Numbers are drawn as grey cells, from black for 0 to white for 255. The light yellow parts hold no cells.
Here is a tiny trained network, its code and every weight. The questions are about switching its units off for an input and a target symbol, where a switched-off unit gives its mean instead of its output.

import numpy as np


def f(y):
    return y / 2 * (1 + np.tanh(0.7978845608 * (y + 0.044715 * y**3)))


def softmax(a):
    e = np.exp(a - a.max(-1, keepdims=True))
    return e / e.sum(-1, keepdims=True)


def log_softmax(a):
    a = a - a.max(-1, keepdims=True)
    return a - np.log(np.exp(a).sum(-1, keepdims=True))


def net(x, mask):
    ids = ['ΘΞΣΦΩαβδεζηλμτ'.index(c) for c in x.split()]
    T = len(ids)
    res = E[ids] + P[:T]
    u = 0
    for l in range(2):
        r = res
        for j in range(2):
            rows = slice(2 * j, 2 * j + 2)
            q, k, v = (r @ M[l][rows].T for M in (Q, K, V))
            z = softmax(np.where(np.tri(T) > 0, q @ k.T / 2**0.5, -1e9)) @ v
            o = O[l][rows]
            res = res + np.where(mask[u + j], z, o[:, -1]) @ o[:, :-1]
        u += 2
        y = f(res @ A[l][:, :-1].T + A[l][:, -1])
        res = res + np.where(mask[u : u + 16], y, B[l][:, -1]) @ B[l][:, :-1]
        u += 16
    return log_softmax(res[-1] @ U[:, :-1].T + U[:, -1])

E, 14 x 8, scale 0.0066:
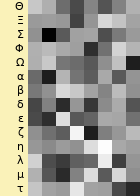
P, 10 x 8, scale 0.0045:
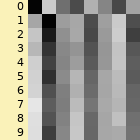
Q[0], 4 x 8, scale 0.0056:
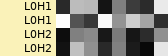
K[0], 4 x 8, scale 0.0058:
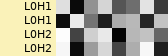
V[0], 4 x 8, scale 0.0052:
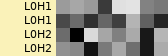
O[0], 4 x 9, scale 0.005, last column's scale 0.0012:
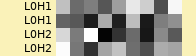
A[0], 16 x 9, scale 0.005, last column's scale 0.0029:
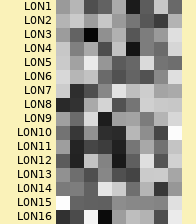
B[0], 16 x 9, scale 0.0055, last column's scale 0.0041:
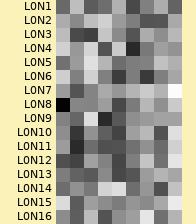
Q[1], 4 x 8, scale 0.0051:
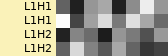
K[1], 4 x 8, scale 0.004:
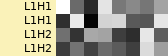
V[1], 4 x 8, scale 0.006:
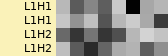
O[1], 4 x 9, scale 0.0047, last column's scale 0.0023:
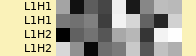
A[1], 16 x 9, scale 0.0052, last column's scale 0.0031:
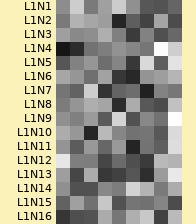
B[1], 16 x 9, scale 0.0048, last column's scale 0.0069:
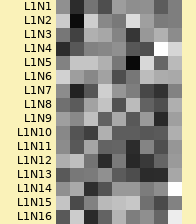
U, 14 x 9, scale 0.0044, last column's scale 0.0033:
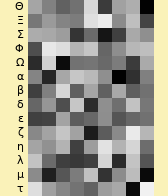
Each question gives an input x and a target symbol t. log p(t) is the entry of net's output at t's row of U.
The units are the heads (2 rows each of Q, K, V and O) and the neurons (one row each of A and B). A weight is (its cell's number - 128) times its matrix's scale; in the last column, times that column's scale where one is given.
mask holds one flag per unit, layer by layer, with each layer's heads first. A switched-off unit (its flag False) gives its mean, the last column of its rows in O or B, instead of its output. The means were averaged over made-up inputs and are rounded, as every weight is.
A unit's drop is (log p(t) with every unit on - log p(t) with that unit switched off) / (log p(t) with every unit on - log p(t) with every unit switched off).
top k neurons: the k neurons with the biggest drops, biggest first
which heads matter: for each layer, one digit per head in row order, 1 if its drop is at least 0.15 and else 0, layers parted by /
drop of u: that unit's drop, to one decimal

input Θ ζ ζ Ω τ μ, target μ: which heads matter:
01 / 10
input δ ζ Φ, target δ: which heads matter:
11 / 10
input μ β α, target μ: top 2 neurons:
[L1N4, L0N3]
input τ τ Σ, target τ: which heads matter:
00 / 01
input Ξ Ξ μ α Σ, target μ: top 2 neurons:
[L1N4, L0N3]
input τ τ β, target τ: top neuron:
[L1N4]
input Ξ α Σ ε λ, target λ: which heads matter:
00 / 01
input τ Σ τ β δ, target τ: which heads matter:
00 / 01
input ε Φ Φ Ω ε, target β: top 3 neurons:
[L0N16, L1N5, L0N12]
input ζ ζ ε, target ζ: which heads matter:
10 / 10
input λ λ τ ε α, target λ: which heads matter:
11 / 01
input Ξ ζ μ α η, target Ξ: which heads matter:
10 / 01
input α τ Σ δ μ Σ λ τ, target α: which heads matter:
01 / 00
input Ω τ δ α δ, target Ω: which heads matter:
01 / 00
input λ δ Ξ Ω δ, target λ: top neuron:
[L1N5]
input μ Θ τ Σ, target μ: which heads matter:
01 / 10
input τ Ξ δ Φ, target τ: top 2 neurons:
[L1N4, L0N12]
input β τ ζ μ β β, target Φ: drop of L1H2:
0.2
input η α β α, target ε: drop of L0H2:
0.4
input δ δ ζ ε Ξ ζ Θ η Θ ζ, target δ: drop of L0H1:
0.2
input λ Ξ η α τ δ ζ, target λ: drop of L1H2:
0.3
